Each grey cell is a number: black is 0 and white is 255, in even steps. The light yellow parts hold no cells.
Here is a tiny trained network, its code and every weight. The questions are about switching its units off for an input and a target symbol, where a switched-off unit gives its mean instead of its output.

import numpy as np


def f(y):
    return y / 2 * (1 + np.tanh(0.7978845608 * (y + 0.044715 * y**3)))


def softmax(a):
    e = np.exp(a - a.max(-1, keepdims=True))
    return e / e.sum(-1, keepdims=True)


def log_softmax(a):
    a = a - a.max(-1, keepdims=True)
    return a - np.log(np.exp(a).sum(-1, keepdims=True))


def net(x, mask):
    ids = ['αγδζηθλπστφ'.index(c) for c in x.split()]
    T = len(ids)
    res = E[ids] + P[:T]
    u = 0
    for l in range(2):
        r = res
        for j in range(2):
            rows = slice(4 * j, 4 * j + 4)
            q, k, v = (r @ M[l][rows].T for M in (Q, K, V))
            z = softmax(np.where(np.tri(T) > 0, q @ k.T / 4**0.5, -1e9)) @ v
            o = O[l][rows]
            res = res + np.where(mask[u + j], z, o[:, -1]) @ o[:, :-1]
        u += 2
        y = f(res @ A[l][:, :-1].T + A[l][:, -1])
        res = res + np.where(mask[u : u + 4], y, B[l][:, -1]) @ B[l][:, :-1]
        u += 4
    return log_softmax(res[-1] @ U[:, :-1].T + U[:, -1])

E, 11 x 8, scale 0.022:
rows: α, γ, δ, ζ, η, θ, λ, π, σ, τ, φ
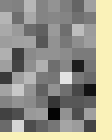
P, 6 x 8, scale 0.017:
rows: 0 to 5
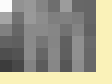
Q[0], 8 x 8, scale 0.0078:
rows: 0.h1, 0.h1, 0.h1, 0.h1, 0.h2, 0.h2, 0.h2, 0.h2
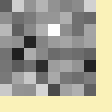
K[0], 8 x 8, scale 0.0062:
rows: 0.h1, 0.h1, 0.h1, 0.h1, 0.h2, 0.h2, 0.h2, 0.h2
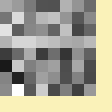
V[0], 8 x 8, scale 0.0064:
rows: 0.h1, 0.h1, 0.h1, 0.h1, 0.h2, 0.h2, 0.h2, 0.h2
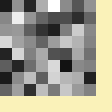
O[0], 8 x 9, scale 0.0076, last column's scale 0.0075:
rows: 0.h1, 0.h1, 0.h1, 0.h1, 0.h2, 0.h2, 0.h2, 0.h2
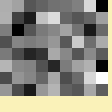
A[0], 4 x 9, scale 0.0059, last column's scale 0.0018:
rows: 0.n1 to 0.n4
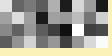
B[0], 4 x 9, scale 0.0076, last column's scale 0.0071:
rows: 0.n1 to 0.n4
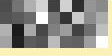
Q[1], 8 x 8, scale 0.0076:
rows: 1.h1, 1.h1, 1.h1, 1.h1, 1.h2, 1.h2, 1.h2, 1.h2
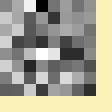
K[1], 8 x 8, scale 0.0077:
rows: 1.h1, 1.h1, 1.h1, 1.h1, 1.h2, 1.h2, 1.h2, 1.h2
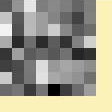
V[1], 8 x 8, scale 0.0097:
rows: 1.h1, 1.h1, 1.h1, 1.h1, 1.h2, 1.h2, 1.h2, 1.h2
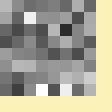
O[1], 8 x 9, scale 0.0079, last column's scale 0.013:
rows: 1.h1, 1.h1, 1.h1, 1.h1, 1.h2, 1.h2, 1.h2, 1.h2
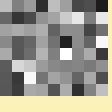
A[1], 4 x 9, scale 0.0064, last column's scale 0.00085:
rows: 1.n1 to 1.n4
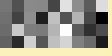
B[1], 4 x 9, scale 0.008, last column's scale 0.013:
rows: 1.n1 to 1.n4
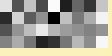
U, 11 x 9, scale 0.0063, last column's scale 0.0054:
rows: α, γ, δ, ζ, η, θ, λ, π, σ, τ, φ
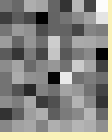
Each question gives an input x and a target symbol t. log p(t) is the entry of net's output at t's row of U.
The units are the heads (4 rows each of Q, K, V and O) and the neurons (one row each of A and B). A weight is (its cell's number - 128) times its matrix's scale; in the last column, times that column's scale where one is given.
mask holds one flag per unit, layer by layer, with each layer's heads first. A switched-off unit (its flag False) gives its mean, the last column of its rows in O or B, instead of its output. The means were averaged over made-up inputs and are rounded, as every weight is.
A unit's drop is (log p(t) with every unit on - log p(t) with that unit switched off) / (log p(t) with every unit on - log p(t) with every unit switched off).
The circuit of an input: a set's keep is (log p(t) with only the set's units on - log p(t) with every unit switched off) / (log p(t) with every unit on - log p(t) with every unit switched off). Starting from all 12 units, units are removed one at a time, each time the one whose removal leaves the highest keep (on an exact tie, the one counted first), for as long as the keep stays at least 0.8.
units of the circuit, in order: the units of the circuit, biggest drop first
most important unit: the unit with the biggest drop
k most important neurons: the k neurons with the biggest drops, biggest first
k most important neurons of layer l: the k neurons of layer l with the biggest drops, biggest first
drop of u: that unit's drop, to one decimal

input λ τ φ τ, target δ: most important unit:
1.h1
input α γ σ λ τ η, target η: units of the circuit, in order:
(1.h2; 1.n1; 0.h1)
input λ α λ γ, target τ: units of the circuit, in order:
(1.n1; 1.h2)
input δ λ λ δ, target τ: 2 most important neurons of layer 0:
(0.n1; 0.n3)
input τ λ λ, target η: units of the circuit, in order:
(1.h2; 1.n1)
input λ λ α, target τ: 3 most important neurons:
(1.n1; 0.n4; 1.n4)
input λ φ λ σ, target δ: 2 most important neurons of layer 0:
(0.n3; 0.n4)
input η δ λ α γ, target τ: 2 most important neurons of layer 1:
(1.n1; 1.n2)
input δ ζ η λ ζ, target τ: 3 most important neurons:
(0.n2; 1.n1; 1.n2)
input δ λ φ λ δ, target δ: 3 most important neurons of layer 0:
(0.n1; 0.n3; 0.n4)
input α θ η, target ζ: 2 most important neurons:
(1.n1; 1.n2)
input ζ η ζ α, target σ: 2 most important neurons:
(1.n4; 0.n3)
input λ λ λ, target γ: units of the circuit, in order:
(0.h2; 1.h2; 1.n4)
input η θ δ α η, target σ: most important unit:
0.h2
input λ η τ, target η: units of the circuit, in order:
(1.n1; 1.h2; 0.h1)
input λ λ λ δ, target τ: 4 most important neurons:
(0.n1; 1.n1; 0.n3; 1.n4)
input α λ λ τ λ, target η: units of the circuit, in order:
(1.n1; 1.h2)
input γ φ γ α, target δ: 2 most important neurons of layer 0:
(0.n4; 0.n3)
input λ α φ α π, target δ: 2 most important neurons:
(0.n2; 0.n3)
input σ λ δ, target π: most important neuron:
(0.n1)
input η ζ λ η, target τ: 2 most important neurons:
(1.n1; 1.n2)
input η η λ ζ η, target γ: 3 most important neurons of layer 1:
(1.n4; 1.n2; 1.n3)
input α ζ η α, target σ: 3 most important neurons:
(1.n4; 0.n3; 0.n4)
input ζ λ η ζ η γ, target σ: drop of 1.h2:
0.2
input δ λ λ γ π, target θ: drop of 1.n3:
0.0
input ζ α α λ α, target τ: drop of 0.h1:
0.1
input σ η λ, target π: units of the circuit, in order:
(1.h2)
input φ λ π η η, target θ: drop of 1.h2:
0.9
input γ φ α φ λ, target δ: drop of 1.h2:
-0.1
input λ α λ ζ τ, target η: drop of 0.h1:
0.1
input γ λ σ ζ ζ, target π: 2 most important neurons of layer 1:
(1.n4; 1.n1)
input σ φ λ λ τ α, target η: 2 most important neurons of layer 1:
(1.n1; 1.n2)
